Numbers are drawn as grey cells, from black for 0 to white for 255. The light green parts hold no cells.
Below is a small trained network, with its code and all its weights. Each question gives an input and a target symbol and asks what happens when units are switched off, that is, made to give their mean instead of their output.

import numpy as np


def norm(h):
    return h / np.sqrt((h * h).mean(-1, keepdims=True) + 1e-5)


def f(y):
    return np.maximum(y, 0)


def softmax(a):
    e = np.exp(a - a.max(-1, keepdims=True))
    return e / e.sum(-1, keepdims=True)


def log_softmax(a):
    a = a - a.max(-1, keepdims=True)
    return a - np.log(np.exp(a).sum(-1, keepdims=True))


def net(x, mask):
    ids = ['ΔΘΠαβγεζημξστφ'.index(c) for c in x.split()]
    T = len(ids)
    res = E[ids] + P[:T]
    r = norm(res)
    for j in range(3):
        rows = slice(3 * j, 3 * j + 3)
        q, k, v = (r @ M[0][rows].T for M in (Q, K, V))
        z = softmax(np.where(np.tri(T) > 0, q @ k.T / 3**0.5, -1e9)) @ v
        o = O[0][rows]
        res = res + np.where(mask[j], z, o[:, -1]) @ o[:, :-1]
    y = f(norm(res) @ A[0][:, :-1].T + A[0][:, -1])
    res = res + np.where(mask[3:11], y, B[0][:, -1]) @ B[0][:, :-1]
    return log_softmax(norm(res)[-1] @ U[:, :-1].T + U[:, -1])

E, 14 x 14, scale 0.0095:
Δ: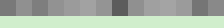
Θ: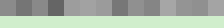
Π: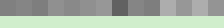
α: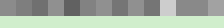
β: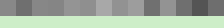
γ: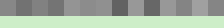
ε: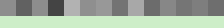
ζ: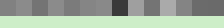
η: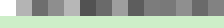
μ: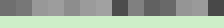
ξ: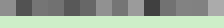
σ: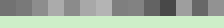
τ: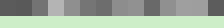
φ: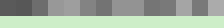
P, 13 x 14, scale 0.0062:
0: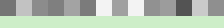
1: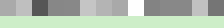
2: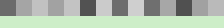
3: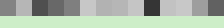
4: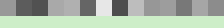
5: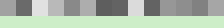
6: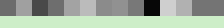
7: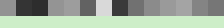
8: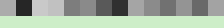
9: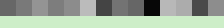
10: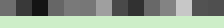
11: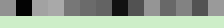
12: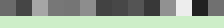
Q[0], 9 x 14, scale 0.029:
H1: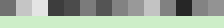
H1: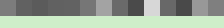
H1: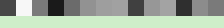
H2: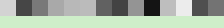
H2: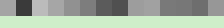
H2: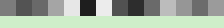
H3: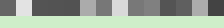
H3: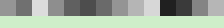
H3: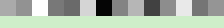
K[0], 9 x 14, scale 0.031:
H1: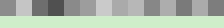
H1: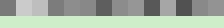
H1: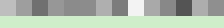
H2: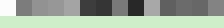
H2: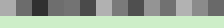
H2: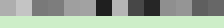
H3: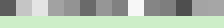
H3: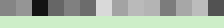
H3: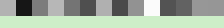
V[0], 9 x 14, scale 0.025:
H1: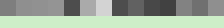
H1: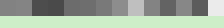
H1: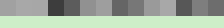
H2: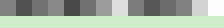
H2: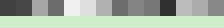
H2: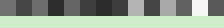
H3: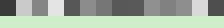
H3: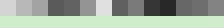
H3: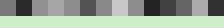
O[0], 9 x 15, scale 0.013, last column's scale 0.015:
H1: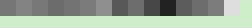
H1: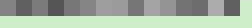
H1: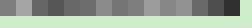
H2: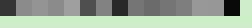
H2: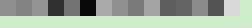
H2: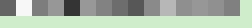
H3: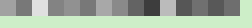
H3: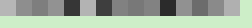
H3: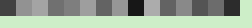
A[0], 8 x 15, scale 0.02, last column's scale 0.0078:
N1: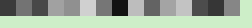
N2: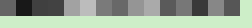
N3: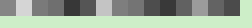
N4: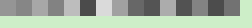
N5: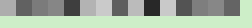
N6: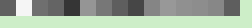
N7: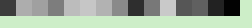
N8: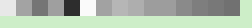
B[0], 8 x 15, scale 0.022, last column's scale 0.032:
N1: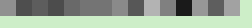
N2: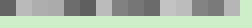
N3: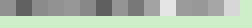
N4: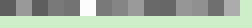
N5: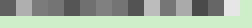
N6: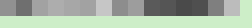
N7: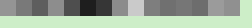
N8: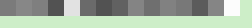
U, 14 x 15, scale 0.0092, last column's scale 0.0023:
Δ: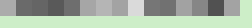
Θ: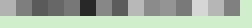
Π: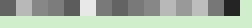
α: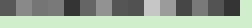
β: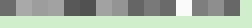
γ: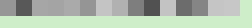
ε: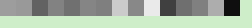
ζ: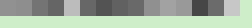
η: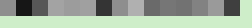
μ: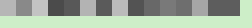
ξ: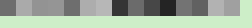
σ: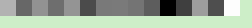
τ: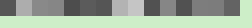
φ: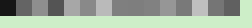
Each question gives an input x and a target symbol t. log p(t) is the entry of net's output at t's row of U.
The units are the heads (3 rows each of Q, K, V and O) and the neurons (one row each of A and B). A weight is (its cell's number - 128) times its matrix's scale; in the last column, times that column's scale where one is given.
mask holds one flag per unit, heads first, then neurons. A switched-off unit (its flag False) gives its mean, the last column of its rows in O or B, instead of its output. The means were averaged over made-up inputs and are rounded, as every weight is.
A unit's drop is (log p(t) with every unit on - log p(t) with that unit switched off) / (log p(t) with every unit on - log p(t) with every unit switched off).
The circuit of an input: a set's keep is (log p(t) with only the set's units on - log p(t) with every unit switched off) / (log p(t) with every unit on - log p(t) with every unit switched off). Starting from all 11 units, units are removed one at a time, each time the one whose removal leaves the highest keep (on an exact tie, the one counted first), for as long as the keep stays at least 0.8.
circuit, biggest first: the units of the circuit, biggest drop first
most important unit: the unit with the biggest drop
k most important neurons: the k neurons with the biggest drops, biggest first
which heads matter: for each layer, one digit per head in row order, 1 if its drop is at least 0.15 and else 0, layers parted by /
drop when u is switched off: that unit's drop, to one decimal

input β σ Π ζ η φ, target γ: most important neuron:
(N2)
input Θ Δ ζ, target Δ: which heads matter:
010
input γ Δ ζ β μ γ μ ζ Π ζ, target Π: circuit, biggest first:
(H3; N4)
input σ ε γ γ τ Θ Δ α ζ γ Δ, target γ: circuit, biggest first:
(N6; N3; H2)
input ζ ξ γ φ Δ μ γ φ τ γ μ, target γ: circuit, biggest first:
(H2; N6; N3)
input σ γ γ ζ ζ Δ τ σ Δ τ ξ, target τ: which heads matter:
001
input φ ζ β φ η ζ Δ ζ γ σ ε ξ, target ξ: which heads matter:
110
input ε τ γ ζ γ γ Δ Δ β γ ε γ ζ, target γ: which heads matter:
010
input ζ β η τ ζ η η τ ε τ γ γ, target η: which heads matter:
100
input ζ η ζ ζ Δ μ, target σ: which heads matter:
110
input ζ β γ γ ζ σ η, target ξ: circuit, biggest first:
(H1; H2; N3)
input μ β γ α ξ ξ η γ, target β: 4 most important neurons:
(N2; N6; N3; N4)
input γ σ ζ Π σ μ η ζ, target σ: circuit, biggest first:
(H1; N1)
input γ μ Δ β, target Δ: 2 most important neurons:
(N4; N8)
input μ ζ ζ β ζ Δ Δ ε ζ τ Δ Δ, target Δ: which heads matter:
011
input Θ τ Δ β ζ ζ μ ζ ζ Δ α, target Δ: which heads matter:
010
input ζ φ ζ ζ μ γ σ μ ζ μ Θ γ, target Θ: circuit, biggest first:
(H3; H2)
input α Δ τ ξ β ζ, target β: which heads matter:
000
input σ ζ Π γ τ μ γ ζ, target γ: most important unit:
N3
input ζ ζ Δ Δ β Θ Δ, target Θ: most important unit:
H3
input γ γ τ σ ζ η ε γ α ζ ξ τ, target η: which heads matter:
110
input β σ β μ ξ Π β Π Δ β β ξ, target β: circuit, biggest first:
(N2; H3)
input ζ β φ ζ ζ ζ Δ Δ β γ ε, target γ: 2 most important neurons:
(N6; N3)
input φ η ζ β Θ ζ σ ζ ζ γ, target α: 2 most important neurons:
(N1; N8)
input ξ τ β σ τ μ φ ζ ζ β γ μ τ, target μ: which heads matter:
011
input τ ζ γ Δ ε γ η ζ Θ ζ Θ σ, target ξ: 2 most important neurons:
(N3; N2)
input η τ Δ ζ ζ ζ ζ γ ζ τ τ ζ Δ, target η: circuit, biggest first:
(H2)
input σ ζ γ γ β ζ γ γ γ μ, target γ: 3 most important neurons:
(N3; N6; N5)
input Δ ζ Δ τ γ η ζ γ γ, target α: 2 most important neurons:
(N1; N2)
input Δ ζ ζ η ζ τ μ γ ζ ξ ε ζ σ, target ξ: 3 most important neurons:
(N3; N2; N8)
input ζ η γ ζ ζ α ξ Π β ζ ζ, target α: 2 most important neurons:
(N1; N8)
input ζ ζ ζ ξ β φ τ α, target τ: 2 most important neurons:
(N7; N4)
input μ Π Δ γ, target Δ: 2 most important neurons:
(N4; N8)
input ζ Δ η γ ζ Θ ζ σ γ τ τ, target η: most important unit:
N7
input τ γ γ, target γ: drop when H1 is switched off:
0.0
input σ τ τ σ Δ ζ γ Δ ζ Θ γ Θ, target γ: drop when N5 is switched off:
0.1
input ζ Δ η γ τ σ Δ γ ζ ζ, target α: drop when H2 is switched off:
0.5
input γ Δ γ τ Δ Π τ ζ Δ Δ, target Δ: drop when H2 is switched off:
0.3
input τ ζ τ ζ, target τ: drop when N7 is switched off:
0.8
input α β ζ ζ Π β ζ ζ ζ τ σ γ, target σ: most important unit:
H2
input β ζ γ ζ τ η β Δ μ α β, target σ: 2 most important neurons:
(N1; N3)
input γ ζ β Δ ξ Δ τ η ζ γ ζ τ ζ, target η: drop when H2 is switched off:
0.3
